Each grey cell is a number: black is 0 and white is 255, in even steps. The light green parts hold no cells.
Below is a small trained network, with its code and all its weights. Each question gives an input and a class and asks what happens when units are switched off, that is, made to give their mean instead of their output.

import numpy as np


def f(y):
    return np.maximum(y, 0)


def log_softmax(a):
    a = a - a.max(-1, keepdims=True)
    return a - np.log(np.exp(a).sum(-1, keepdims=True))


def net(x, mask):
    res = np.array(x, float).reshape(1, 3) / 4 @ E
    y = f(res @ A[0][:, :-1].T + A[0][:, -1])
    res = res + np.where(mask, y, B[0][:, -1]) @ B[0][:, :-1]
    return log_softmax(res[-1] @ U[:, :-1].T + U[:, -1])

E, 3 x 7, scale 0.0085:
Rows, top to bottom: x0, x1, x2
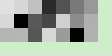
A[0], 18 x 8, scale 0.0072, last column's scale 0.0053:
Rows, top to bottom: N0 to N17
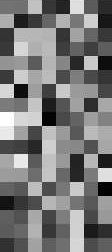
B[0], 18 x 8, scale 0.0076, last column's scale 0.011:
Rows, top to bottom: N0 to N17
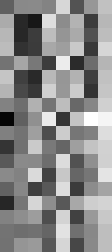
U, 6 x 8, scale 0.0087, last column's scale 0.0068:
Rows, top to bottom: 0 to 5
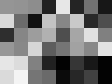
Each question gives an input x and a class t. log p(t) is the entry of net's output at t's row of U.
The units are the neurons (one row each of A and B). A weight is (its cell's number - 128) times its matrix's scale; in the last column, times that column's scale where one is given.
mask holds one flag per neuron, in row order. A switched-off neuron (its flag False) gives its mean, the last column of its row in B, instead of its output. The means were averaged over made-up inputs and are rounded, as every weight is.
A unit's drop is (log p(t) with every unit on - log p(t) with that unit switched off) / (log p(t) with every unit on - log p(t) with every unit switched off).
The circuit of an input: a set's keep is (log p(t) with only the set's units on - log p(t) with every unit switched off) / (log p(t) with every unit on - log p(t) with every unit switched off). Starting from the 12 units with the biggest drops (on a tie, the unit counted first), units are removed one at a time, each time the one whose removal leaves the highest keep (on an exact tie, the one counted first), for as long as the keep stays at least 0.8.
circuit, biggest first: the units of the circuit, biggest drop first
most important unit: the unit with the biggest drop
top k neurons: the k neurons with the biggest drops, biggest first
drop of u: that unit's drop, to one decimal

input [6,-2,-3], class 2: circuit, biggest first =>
(N8)
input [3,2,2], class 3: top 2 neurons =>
(N14; N10)
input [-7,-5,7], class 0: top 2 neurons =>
(N8; N4)
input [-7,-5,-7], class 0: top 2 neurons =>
(N8; N17)
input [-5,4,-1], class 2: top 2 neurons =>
(N14; N10)
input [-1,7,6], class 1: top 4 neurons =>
(N1; N6; N15; N17)
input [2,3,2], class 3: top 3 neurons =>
(N3; N5; N2)
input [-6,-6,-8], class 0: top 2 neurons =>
(N17; N8)
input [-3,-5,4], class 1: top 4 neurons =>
(N3; N5; N8; N15)
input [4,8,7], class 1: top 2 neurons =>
(N1; N6)
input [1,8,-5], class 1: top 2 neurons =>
(N6; N1)
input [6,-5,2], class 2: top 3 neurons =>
(N8; N6; N1)
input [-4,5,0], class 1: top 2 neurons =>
(N1; N8)
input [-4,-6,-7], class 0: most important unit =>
N17
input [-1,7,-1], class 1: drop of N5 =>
0.0
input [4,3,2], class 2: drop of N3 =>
0.1
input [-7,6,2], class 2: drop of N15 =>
-0.1
